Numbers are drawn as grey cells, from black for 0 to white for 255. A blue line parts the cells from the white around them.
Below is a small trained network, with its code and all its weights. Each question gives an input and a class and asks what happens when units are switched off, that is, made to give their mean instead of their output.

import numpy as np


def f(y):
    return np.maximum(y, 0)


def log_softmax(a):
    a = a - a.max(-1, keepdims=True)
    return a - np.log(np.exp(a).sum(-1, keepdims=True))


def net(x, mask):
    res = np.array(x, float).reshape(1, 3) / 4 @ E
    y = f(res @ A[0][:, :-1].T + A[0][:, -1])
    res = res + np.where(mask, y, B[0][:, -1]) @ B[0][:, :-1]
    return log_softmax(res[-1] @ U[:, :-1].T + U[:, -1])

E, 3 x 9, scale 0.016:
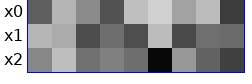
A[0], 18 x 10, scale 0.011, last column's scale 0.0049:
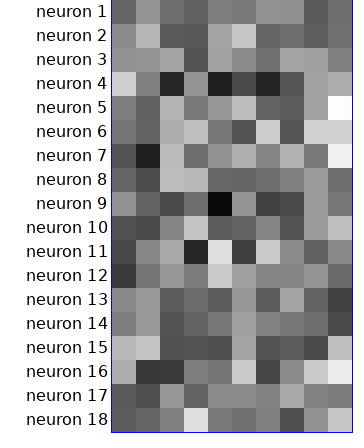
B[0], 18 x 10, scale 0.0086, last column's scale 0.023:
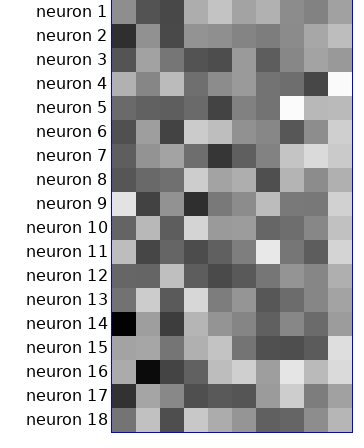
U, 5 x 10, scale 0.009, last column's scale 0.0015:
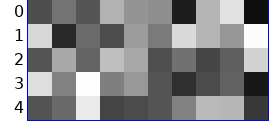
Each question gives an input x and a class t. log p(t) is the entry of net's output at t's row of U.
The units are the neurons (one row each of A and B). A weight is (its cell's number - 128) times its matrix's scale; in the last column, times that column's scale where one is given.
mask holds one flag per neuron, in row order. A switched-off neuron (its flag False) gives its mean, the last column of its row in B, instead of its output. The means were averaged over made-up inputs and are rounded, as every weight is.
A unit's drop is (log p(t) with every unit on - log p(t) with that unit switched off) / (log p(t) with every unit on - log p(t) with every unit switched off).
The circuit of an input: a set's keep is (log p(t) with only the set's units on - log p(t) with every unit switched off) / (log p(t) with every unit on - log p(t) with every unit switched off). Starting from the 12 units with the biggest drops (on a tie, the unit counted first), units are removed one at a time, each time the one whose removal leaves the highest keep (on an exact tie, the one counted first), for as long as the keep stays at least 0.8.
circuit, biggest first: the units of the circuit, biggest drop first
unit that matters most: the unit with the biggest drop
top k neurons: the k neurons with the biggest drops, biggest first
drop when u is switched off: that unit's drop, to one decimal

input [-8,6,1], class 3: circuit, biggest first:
(neuron 4)
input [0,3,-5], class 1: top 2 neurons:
(neuron 16; neuron 10)
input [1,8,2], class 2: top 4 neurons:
(neuron 2; neuron 14; neuron 13; neuron 15)
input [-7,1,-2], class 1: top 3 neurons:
(neuron 9; neuron 4; neuron 16)
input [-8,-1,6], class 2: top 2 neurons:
(neuron 6; neuron 10)
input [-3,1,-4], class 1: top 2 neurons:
(neuron 16; neuron 9)
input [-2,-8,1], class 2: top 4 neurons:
(neuron 16; neuron 5; neuron 11; neuron 6)
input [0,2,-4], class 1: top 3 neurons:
(neuron 16; neuron 10; neuron 6)
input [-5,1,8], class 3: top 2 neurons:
(neuron 4; neuron 2)
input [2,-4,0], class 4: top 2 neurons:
(neuron 16; neuron 9)
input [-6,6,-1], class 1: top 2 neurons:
(neuron 16; neuron 9)
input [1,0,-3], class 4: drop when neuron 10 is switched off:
0.2
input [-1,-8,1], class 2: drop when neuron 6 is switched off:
0.2
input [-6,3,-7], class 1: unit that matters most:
neuron 9
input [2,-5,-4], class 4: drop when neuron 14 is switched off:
0.0
